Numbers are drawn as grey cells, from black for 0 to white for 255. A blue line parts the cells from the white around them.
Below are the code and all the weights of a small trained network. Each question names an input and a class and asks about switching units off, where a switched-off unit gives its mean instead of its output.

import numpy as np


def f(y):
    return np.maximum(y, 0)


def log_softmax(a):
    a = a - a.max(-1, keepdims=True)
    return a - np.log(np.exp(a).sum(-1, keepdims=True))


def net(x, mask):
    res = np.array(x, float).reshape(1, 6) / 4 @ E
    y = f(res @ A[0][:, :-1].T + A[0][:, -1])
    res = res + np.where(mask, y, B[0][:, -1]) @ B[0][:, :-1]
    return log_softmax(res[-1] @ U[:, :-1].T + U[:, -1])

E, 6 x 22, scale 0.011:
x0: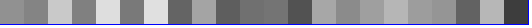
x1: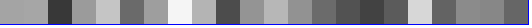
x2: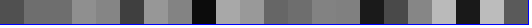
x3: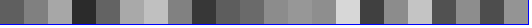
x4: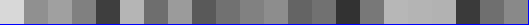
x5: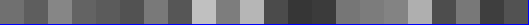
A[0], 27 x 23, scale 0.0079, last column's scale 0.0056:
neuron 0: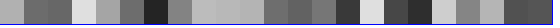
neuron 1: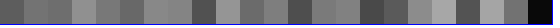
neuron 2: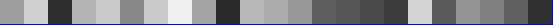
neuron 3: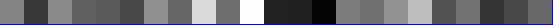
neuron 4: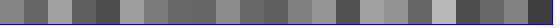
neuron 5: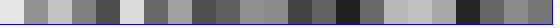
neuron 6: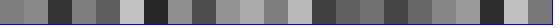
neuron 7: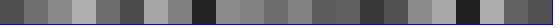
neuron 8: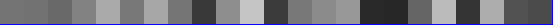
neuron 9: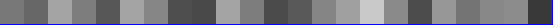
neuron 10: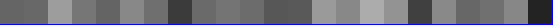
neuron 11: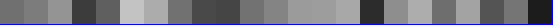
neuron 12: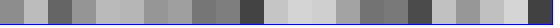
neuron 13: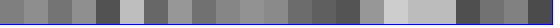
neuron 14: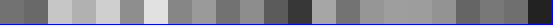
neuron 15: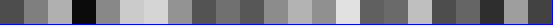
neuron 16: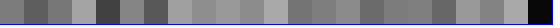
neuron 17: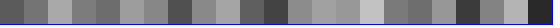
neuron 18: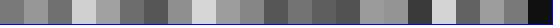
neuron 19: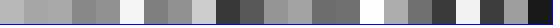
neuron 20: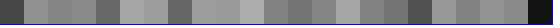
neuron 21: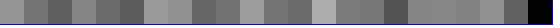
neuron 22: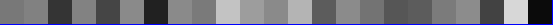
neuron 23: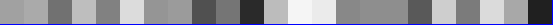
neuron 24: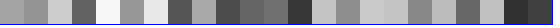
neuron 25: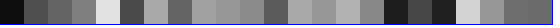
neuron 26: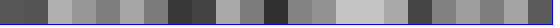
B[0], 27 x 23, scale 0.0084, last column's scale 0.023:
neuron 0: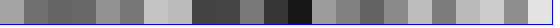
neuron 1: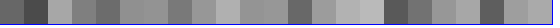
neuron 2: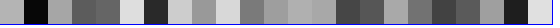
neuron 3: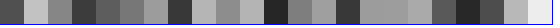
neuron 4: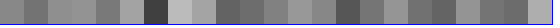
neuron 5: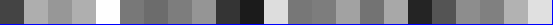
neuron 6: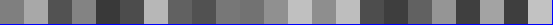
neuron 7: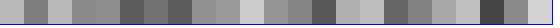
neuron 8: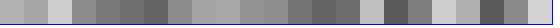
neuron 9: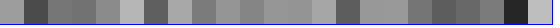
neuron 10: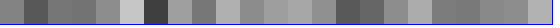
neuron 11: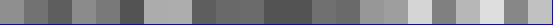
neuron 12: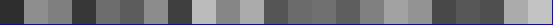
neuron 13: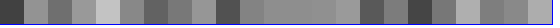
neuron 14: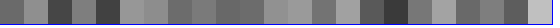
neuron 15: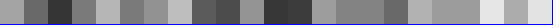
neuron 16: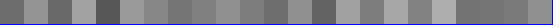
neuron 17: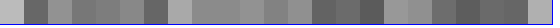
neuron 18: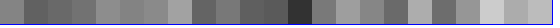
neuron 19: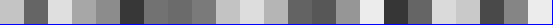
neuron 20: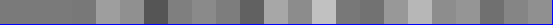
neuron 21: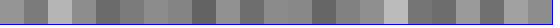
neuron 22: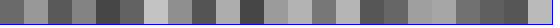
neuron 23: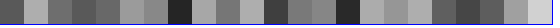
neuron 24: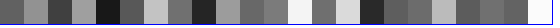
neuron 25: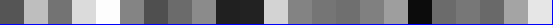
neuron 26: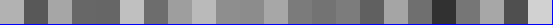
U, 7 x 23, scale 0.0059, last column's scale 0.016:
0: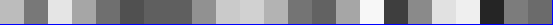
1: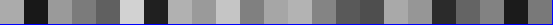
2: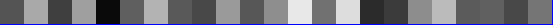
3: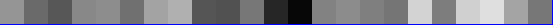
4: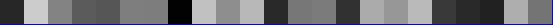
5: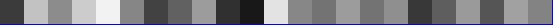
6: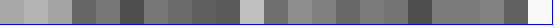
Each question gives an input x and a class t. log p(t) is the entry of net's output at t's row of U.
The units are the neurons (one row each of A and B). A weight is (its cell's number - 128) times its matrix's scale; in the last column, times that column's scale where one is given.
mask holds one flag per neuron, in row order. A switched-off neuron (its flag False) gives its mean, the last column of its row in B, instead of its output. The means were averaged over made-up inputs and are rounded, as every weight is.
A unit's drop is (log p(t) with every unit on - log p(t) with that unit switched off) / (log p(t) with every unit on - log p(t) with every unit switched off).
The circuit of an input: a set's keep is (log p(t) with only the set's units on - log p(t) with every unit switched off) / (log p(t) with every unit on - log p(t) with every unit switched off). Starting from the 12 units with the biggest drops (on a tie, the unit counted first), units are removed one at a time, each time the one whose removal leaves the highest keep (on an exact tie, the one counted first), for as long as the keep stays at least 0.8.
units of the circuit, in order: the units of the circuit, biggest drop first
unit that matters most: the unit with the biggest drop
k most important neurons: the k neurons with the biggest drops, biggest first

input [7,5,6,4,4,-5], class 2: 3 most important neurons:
neuron 24; neuron 19; neuron 14
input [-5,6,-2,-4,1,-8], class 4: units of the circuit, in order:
neuron 23
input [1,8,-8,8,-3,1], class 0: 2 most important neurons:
neuron 19; neuron 0
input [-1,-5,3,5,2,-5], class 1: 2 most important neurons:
neuron 3; neuron 0
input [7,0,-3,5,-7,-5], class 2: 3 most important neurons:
neuron 24; neuron 5; neuron 14
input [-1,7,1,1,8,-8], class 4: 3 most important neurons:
neuron 23; neuron 12; neuron 25
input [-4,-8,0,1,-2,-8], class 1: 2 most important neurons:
neuron 26; neuron 3
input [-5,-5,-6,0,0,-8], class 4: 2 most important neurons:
neuron 23; neuron 12
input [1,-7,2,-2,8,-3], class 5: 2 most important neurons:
neuron 5; neuron 2
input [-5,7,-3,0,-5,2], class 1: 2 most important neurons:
neuron 2; neuron 24
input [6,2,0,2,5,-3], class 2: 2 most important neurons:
neuron 24; neuron 25
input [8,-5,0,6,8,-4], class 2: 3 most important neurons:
neuron 24; neuron 25; neuron 14
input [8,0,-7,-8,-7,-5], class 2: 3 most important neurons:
neuron 24; neuron 15; neuron 14
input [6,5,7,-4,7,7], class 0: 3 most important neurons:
neuron 7; neuron 8; neuron 25
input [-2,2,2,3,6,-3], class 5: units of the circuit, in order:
neuron 5
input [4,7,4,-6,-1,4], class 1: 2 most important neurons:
neuron 2; neuron 15
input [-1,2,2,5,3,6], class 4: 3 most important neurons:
neuron 3; neuron 0; neuron 18
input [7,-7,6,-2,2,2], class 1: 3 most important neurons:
neuron 19; neuron 9; neuron 26
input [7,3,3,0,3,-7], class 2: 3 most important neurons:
neuron 24; neuron 3; neuron 14
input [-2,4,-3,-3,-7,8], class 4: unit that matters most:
neuron 3
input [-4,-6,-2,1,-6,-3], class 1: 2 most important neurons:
neuron 26; neuron 5
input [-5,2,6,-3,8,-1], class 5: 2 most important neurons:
neuron 5; neuron 19
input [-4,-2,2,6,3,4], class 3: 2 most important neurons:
neuron 24; neuron 15
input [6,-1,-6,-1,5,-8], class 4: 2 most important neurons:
neuron 23; neuron 12
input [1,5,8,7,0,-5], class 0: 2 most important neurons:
neuron 7; neuron 8
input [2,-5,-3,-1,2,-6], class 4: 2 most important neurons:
neuron 23; neuron 2
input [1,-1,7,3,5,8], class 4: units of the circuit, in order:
neuron 3
